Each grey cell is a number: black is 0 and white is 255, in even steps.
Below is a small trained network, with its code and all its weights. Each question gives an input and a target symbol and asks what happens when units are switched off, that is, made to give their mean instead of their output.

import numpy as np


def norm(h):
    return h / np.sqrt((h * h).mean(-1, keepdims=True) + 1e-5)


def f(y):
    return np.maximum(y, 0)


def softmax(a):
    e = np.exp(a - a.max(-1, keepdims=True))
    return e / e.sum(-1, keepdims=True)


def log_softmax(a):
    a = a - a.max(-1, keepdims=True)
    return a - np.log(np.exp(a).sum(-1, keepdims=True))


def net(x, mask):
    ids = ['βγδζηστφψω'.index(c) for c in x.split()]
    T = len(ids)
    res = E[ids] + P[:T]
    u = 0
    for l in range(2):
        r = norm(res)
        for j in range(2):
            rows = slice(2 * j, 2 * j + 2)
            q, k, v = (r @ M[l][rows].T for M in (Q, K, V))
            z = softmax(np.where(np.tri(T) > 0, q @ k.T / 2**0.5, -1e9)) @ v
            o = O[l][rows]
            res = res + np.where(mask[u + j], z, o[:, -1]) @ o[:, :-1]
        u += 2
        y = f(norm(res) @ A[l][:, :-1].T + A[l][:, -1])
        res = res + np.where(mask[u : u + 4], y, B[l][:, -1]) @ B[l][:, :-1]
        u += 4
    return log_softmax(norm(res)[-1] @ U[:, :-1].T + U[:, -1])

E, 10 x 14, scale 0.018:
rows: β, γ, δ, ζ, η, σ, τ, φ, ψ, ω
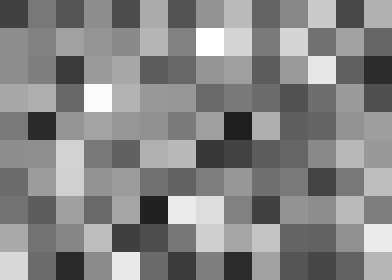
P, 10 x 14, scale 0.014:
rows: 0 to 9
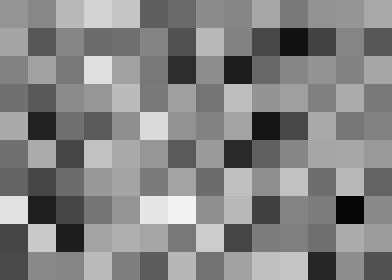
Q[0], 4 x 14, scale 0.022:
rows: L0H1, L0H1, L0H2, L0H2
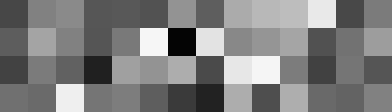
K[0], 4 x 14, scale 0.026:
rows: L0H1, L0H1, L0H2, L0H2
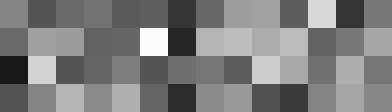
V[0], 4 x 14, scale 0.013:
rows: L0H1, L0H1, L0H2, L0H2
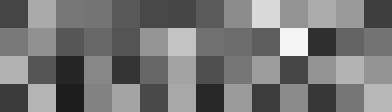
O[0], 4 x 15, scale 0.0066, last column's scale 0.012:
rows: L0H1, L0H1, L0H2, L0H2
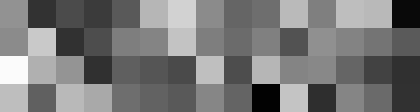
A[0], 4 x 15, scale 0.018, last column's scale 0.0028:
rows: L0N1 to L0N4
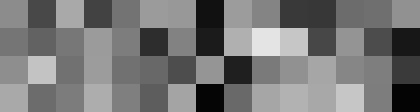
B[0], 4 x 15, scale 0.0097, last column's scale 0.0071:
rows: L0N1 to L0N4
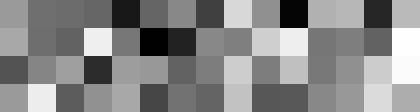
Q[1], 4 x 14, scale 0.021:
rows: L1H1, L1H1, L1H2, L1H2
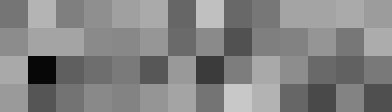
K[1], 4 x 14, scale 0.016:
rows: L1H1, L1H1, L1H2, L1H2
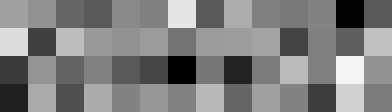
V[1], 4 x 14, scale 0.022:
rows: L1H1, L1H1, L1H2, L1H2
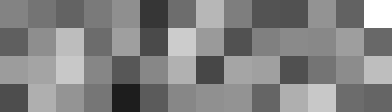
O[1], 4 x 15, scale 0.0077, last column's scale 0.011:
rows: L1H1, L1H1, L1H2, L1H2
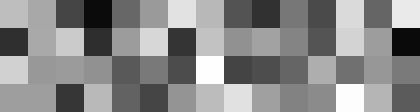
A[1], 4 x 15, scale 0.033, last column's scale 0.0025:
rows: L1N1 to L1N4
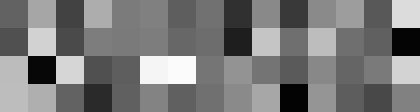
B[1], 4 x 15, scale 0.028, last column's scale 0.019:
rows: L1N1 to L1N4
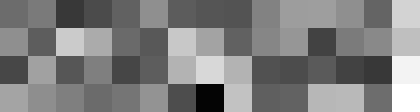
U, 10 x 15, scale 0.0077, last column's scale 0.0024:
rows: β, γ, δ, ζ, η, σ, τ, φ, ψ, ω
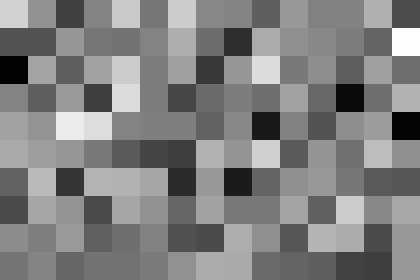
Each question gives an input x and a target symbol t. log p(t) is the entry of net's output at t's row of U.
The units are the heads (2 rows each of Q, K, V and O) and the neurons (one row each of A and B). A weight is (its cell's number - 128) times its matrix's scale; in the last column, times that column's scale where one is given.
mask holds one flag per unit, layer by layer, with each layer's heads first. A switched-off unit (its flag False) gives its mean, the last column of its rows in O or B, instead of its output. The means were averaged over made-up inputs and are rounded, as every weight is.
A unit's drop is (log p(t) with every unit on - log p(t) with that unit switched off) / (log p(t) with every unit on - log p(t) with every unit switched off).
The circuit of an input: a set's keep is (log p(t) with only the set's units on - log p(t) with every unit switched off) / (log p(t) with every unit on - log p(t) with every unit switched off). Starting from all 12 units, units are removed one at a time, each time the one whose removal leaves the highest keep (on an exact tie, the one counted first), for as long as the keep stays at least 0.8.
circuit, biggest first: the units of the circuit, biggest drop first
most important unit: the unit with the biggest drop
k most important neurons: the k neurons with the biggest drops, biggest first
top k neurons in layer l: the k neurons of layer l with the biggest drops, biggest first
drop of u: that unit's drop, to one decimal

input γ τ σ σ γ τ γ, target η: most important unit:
L0H2
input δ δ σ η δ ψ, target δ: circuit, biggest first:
(L1H2 L1N4 L1N3)
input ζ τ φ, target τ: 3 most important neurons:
(L1N4 L1N3 L1N2)
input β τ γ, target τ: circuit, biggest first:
(L1N4 L1N3 L1N2)
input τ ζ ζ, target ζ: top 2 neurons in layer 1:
(L1N4 L1N3)
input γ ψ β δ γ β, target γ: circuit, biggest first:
(L1N2 L1N1)
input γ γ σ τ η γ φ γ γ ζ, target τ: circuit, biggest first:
(L0H2 L1N4 L1N3 L1N2)
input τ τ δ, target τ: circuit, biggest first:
(L1N4 L1N3)
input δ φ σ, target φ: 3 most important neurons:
(L0N3 L1N4 L1N3)
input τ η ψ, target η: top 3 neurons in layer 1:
(L1N2 L1N1 L1N3)
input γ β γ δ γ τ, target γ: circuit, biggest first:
(L0H2 L1N2 L1N1)
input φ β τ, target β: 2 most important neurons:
(L1N3 L1N4)
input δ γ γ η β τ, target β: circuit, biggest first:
(L1H1 L1N3 L1N4)
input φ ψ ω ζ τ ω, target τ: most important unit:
L1N4
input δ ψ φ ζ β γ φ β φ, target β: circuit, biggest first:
(L1N3 L1H1 L1N4)
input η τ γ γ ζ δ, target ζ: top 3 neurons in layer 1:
(L1N4 L1N3 L1N1)
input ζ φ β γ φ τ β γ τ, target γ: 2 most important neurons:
(L1N2 L1N1)
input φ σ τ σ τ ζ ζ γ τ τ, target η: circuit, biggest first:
(L0H2 L1N1)
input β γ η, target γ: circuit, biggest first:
(L1N2 L1N1)
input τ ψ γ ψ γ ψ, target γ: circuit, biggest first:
(L0H2 L1N2 L1N1)
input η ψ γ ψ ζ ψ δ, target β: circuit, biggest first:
(L0H1 L0N4 L1N3 L1N4)
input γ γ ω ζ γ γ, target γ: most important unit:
L0H2
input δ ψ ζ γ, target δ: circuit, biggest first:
(L0H1 L1N4 L1N3 L1H1)
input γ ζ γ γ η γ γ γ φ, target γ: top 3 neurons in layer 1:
(L1N2 L1N1 L1N3)
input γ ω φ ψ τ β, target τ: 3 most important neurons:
(L0N1 L1N4 L1N3)
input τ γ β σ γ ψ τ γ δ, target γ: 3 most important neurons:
(L1N2 L1N1 L1N3)
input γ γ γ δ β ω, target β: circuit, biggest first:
(L0N3 L1H1 L1N3 L1N4)
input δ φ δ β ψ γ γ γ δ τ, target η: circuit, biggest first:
(L0H2)
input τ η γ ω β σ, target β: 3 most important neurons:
(L0N3 L1N4 L1N3)
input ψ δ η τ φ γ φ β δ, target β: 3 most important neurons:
(L0N3 L1N3 L1N4)
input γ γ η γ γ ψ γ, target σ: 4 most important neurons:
(L1N3 L1N4 L1N1 L0N2)
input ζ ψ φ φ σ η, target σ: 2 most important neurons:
(L0N3 L1N4)
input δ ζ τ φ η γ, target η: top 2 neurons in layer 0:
(L0N3 L0N1)
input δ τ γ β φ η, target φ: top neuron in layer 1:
(L1N4)
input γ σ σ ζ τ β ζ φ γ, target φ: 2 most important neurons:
(L1N3 L1N4)
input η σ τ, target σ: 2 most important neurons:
(L1N4 L1N3)
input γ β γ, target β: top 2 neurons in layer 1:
(L1N3 L1N4)
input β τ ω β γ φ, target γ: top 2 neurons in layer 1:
(L1N2 L1N1)
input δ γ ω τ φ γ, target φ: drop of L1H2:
0.0
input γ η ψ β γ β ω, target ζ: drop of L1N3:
0.3
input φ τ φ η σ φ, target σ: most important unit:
L1H2
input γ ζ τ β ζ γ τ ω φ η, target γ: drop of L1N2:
0.2
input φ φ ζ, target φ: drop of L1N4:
0.2
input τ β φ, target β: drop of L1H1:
0.5
